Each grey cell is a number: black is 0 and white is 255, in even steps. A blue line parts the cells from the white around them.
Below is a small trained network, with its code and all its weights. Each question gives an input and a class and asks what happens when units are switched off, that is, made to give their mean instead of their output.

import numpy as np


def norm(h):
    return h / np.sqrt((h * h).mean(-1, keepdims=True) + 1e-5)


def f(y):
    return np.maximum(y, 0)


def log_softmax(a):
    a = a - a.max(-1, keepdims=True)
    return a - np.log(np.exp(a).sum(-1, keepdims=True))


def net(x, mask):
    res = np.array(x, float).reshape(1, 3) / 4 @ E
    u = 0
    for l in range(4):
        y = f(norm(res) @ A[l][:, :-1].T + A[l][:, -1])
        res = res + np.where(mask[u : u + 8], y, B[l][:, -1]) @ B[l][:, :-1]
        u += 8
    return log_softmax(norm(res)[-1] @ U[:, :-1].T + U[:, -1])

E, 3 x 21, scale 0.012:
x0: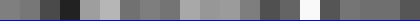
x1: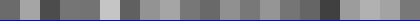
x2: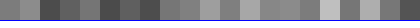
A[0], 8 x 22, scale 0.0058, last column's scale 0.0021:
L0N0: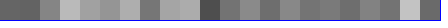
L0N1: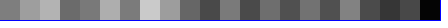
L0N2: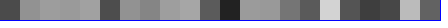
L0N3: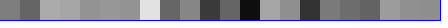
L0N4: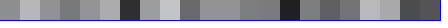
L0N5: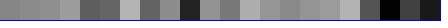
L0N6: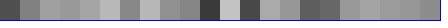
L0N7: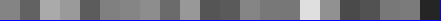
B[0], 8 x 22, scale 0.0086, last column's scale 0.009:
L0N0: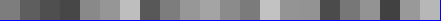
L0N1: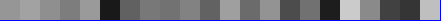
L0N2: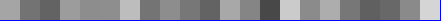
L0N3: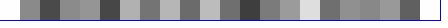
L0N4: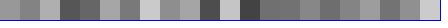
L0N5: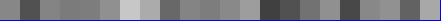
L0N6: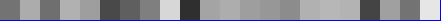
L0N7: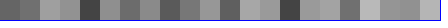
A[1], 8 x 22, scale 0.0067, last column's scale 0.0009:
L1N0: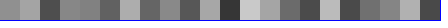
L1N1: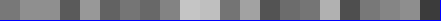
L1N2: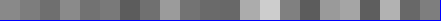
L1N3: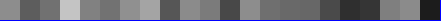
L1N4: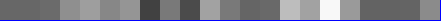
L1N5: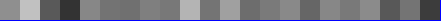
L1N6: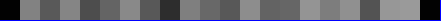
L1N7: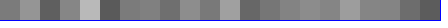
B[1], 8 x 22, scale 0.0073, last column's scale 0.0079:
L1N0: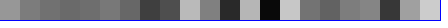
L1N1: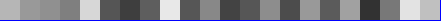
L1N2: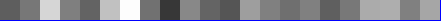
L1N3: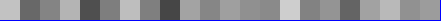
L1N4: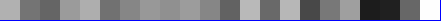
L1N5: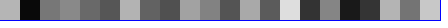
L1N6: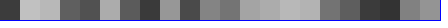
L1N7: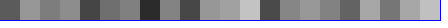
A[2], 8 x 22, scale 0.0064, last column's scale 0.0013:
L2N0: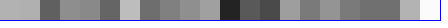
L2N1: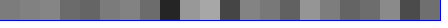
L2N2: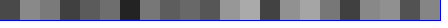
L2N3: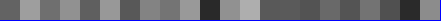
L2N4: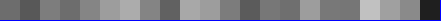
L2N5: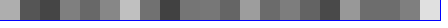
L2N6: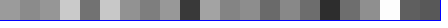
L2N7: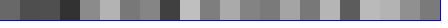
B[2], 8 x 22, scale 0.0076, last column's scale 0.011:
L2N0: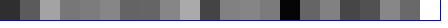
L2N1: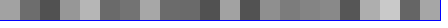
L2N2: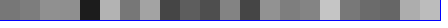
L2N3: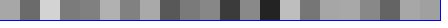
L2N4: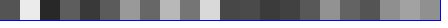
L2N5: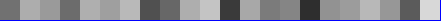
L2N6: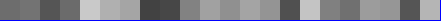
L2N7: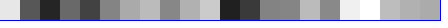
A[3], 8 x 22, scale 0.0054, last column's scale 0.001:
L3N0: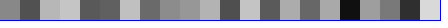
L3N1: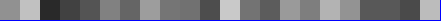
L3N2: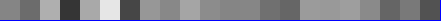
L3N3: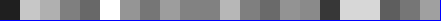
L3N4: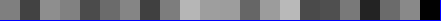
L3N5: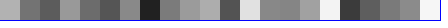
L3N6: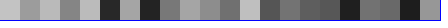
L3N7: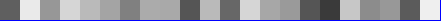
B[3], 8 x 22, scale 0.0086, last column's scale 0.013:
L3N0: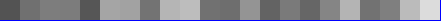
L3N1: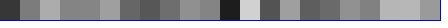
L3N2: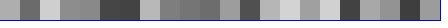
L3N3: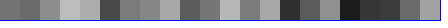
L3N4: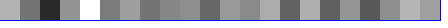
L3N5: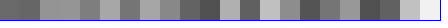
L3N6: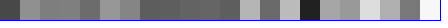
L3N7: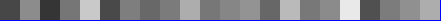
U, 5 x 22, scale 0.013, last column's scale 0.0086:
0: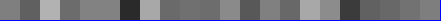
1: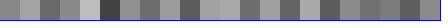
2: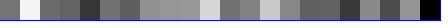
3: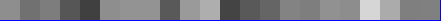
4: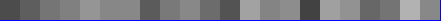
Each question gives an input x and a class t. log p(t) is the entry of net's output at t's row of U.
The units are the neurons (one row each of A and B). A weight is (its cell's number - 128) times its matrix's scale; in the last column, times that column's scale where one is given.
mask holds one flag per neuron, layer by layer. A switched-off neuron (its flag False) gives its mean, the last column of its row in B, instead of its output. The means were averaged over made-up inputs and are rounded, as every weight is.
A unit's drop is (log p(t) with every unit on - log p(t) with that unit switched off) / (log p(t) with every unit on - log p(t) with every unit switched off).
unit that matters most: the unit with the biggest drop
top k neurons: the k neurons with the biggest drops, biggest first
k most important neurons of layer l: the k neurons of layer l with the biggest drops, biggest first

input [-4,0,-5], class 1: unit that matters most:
L0N3
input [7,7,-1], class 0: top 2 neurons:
(L3N3, L3N6)
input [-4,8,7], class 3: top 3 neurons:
(L2N7, L1N4, L0N4)
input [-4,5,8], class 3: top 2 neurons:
(L0N6, L2N7)
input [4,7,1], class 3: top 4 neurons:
(L1N5, L2N7, L1N1, L1N4)
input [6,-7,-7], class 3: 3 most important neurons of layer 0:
(L0N6, L0N1, L0N4)
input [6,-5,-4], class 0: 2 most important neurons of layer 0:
(L0N3, L0N7)
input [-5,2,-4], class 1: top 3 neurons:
(L0N3, L0N6, L1N5)
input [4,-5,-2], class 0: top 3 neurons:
(L0N7, L0N3, L0N2)
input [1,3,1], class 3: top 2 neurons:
(L1N5, L2N7)
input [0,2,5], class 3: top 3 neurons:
(L2N7, L1N4, L0N2)
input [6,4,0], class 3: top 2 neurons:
(L1N5, L2N7)
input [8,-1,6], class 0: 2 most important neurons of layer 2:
(L2N2, L2N7)
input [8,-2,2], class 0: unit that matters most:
L1N1
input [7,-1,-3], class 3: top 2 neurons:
(L0N6, L1N1)
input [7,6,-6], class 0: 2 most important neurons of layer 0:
(L0N3, L0N4)
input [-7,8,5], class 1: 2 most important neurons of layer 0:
(L0N4, L0N2)
